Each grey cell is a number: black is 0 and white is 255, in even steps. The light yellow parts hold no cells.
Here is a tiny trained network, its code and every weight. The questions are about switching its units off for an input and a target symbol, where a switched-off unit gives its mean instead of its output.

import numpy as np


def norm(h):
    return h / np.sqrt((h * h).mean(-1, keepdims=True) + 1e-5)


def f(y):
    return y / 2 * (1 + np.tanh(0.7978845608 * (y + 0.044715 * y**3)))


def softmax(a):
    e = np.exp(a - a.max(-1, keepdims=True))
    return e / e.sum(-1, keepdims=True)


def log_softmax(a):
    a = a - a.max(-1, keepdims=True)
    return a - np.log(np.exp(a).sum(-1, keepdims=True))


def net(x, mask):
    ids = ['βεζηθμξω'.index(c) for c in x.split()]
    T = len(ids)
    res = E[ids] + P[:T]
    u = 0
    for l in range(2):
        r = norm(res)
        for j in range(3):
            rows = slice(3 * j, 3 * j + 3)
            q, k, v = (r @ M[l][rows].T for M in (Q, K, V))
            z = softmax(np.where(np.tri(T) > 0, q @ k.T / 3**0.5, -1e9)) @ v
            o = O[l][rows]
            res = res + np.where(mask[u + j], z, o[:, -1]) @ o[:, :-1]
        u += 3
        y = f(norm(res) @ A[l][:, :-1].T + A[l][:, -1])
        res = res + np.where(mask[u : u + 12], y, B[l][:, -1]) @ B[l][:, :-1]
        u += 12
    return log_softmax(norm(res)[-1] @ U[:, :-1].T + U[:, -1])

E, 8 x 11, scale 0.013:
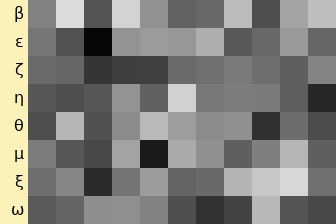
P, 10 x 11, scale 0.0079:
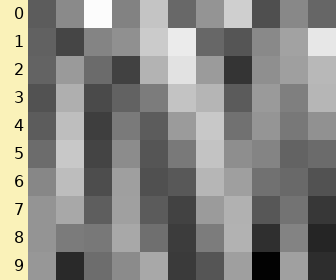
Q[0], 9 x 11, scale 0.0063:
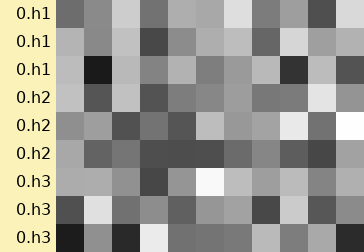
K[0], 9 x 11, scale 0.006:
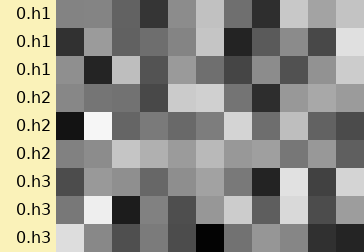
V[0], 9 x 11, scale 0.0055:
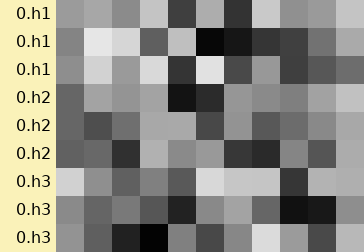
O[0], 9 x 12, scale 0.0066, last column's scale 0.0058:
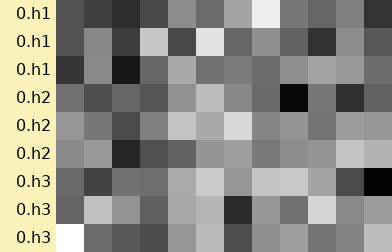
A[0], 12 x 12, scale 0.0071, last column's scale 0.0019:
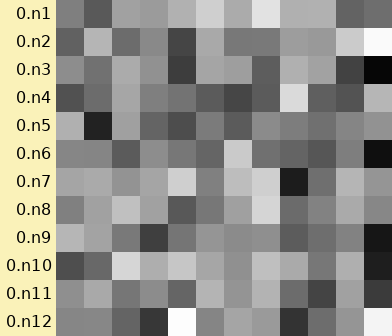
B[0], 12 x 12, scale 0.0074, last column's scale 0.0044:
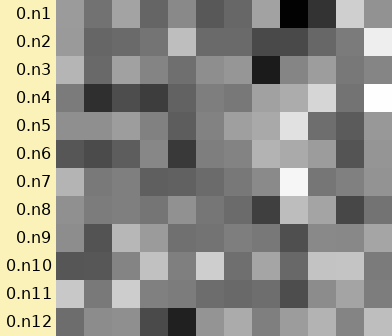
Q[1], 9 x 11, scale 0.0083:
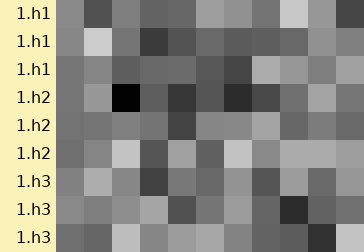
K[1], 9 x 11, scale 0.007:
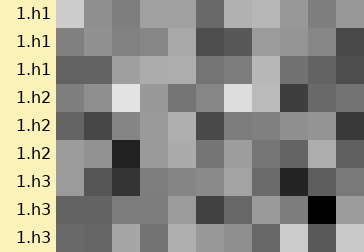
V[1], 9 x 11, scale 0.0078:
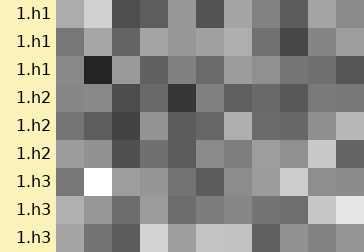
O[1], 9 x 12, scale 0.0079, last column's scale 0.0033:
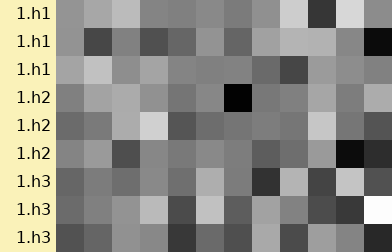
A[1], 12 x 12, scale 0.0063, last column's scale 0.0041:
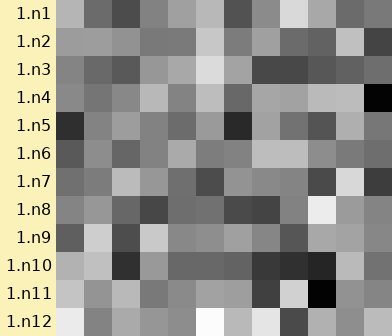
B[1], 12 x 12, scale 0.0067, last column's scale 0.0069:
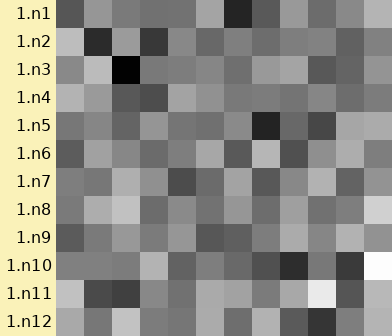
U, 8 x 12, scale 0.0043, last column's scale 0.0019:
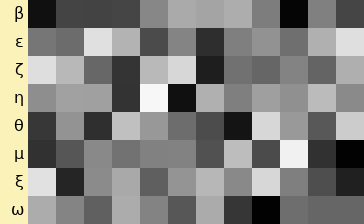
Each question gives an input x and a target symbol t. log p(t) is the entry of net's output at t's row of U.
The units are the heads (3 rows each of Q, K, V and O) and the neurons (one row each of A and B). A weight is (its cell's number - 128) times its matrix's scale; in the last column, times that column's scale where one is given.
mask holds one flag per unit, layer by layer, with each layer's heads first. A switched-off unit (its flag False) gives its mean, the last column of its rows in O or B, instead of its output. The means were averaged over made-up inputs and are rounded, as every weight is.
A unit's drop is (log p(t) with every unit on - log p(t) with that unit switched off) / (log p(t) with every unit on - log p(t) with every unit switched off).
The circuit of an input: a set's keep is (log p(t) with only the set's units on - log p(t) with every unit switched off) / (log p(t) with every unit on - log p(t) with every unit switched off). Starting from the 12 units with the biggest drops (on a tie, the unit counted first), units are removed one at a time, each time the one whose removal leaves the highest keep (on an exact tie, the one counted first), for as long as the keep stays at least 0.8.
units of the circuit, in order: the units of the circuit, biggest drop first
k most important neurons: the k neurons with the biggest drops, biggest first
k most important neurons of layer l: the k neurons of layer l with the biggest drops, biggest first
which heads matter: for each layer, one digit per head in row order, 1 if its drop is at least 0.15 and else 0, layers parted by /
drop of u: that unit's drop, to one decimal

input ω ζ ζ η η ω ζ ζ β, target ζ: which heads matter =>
001 / 000
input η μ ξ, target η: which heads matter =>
101 / 100
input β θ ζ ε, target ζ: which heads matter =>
111 / 000
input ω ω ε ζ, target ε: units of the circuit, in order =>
[0.h1, 1.h2, 1.h3]
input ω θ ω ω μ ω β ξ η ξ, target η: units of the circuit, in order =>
[1.h3, 1.n10, 0.h1, 0.n2]
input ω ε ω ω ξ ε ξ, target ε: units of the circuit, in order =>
[0.h3, 1.h2, 1.h3, 1.h1]
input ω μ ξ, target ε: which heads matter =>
001 / 011
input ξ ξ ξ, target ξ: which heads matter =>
101 / 000
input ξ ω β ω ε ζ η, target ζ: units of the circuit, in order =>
[0.h3]
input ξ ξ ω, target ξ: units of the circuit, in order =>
[0.h3, 1.n11]
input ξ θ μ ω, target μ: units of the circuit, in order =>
[1.h3, 0.h3]
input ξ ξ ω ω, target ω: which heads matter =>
001 / 100
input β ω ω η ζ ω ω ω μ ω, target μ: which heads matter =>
101 / 000
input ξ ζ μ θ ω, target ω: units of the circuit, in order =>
[1.h1, 0.h3, 0.h2]
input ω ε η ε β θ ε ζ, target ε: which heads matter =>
101 / 010
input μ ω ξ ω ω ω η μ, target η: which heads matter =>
101 / 000
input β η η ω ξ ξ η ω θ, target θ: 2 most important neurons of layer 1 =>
[1.n9, 1.n12]
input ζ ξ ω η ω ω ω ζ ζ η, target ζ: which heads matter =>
001 / 000
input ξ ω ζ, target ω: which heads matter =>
000 / 100
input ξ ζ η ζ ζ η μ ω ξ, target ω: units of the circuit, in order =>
[0.h3, 1.h1]
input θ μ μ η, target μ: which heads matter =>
101 / 001
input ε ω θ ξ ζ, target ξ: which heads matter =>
100 / 010
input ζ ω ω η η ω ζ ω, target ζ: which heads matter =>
001 / 010
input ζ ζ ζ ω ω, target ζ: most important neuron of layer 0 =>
[0.n4]
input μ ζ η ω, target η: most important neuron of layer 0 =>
[0.n4]
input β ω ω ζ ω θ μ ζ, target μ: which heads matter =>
100 / 010
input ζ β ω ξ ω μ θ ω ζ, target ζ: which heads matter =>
001 / 010
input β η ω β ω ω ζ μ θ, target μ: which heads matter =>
101 / 010
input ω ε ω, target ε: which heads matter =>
101 / 011
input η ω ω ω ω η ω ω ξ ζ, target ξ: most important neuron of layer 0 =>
[0.n5]
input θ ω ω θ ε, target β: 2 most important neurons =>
[0.n6, 0.n7]
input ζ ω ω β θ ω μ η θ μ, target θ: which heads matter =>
001 / 000
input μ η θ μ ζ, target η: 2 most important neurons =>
[1.n10, 1.n8]
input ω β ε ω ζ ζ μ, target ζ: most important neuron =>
[1.n4]
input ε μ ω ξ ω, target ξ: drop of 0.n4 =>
0.1
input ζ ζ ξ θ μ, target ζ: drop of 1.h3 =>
0.1
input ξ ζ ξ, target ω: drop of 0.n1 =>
0.4
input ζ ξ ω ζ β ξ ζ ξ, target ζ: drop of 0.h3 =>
0.4
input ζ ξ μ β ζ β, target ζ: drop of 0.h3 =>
0.6
